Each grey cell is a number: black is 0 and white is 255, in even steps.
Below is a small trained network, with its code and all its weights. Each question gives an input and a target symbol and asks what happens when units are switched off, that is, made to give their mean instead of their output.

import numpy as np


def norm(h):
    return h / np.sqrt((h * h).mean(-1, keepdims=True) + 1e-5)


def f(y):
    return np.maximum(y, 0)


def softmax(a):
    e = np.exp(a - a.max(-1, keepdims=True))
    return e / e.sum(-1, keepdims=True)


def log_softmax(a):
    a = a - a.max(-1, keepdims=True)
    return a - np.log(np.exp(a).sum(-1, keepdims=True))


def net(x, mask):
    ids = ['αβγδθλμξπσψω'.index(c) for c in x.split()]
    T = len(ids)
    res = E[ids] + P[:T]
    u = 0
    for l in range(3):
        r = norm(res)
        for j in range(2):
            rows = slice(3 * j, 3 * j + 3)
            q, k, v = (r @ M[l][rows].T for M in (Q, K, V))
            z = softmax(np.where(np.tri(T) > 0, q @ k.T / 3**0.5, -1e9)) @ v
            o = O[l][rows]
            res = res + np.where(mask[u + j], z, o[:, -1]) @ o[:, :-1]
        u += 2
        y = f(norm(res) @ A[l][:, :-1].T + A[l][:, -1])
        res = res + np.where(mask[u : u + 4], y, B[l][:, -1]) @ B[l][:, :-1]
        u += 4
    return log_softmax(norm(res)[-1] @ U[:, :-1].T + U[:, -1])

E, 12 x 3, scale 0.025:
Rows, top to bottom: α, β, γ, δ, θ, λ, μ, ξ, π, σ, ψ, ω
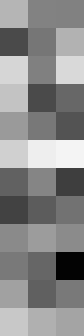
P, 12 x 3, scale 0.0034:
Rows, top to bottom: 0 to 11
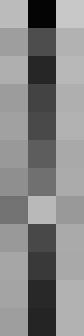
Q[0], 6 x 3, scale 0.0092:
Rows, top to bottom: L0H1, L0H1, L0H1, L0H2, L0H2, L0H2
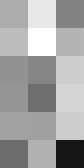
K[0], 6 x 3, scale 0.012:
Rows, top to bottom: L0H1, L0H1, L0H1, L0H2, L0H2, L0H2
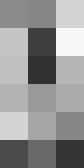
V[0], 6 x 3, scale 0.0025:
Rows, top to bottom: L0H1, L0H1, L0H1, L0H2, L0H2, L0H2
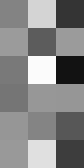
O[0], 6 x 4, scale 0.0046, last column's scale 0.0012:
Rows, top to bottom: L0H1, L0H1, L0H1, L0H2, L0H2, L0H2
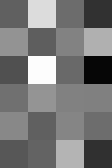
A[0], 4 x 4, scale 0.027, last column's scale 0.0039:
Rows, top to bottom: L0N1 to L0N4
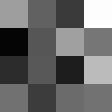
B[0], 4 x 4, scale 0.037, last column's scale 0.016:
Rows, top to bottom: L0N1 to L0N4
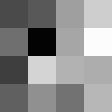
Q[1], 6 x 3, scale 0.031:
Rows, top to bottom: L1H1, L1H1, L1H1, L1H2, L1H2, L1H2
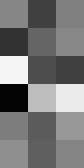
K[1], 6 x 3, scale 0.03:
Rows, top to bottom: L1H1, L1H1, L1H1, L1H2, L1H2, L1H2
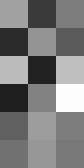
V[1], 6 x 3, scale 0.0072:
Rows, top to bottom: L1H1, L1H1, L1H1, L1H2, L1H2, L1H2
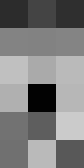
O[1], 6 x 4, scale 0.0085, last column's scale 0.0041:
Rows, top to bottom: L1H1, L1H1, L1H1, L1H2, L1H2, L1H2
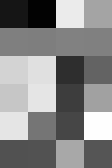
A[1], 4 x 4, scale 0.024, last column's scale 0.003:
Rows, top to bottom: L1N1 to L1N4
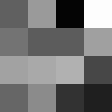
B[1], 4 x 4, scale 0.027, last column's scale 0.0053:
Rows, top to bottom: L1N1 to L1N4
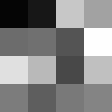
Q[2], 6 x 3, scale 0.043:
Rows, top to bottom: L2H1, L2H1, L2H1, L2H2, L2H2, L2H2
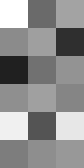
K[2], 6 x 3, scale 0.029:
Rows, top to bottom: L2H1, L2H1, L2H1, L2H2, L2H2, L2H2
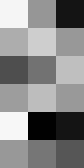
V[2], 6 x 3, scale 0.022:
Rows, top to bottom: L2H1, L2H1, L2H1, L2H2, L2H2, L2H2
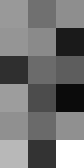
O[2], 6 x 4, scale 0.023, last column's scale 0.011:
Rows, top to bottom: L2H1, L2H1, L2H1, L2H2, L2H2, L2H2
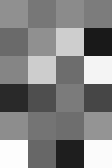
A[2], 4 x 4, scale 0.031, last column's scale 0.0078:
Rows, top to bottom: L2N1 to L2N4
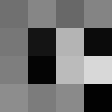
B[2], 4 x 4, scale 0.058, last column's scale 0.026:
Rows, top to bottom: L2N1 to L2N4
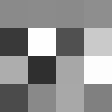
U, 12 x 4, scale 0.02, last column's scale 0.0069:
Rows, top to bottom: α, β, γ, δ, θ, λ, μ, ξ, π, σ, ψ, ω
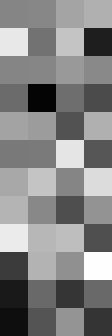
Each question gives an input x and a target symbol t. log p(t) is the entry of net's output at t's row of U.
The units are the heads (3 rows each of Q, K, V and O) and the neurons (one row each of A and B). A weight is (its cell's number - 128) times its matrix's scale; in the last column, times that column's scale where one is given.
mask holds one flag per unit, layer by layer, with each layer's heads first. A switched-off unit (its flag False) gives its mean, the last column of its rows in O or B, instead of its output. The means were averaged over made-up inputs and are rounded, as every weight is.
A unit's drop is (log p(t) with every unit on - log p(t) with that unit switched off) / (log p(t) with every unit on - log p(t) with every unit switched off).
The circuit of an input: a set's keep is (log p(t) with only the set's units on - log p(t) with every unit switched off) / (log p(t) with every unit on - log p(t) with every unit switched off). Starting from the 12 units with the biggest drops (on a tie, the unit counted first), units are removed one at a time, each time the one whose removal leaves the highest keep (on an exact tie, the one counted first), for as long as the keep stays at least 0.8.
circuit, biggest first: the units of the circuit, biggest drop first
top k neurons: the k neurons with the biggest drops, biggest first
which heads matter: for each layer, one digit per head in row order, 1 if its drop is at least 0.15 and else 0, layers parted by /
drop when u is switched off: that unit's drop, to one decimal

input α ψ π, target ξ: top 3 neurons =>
L1N1, L0N3, L0N4
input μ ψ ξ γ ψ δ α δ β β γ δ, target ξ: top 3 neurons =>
L0N2, L2N2, L2N3
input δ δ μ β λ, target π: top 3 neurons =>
L2N2, L0N2, L0N1
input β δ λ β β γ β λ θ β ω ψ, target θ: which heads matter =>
00 / 00 / 01
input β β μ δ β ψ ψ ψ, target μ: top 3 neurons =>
L0N2, L2N3, L2N2
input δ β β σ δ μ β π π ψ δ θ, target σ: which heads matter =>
00 / 00 / 00
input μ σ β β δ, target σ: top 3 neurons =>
L0N2, L2N3, L0N1
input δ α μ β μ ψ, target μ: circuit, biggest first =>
L0N2, L2H2
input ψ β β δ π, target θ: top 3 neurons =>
L1N1, L0N3, L0N4
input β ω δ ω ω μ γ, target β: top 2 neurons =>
L0N4, L2N2
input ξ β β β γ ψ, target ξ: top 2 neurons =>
L0N2, L0N3
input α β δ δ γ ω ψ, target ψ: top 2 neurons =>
L2N3, L0N3
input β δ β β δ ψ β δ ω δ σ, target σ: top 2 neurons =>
L0N3, L2N3
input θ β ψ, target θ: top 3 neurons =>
L0N2, L2N3, L2N2
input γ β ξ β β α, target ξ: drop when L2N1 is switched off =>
0.0
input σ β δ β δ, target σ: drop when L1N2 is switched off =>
0.0
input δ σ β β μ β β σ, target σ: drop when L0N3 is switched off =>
0.2
